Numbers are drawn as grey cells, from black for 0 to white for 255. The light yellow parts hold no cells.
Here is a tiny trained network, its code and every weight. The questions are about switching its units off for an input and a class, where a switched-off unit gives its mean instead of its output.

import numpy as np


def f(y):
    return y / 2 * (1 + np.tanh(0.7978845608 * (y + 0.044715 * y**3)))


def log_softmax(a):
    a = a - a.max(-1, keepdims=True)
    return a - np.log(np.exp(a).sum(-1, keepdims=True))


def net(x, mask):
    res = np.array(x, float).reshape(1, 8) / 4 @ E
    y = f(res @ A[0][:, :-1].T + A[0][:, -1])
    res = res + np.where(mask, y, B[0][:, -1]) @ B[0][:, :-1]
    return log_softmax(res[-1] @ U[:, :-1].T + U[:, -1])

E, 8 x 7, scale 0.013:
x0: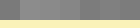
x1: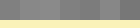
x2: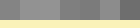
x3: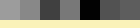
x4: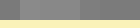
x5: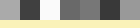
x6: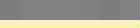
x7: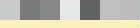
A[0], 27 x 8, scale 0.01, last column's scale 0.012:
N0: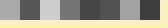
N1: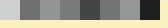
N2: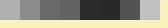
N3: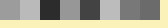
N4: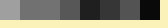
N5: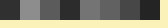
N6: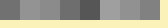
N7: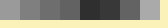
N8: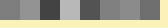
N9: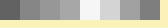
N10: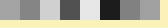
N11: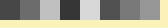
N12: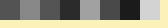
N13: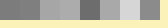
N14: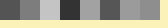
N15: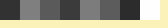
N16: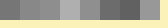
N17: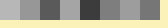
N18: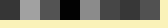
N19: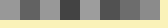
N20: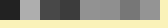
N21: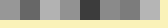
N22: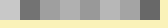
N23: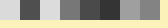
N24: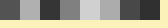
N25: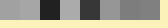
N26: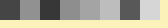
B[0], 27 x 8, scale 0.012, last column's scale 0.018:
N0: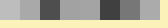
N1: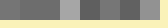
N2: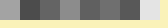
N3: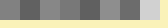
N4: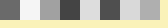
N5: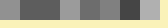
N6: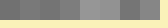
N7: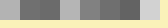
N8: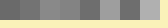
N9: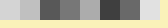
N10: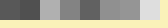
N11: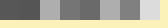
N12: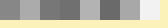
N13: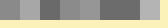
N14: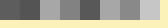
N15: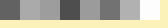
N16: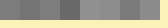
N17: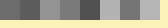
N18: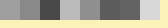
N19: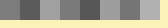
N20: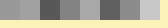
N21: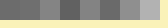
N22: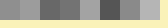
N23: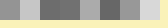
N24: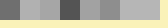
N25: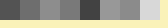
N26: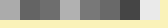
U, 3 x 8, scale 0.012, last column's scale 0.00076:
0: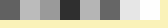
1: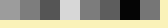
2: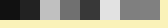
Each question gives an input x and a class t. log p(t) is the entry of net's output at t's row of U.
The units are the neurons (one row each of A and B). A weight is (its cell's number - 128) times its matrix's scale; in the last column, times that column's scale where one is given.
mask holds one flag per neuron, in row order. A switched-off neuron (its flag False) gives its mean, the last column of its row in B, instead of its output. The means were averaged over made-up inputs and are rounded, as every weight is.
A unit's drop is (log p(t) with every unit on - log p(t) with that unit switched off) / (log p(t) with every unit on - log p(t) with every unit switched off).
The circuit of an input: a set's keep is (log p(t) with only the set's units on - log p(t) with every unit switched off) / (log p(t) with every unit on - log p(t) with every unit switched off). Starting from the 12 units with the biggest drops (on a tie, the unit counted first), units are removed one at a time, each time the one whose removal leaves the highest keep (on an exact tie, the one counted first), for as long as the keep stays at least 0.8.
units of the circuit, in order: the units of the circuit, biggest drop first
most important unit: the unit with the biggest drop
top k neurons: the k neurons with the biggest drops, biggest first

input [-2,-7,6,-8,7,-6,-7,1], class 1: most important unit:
N26
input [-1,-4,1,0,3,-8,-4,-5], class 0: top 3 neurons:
N24; N15; N12
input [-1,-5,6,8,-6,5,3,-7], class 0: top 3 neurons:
N4; N15; N12
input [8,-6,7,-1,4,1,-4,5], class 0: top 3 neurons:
N26; N2; N7
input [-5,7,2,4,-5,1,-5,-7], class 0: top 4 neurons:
N15; N4; N12; N26
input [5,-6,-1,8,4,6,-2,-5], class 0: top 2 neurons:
N4; N15
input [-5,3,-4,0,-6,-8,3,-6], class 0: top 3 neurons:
N15; N24; N12
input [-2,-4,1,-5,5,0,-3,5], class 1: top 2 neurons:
N15; N4
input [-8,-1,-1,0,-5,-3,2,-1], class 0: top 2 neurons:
N2; N7
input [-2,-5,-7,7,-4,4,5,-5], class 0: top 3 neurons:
N4; N15; N26
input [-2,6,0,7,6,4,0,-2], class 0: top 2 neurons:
N4; N26
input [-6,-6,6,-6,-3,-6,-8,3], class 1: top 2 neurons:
N26; N15
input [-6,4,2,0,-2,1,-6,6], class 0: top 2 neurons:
N26; N2
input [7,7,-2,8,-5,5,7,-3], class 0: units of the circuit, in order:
N4
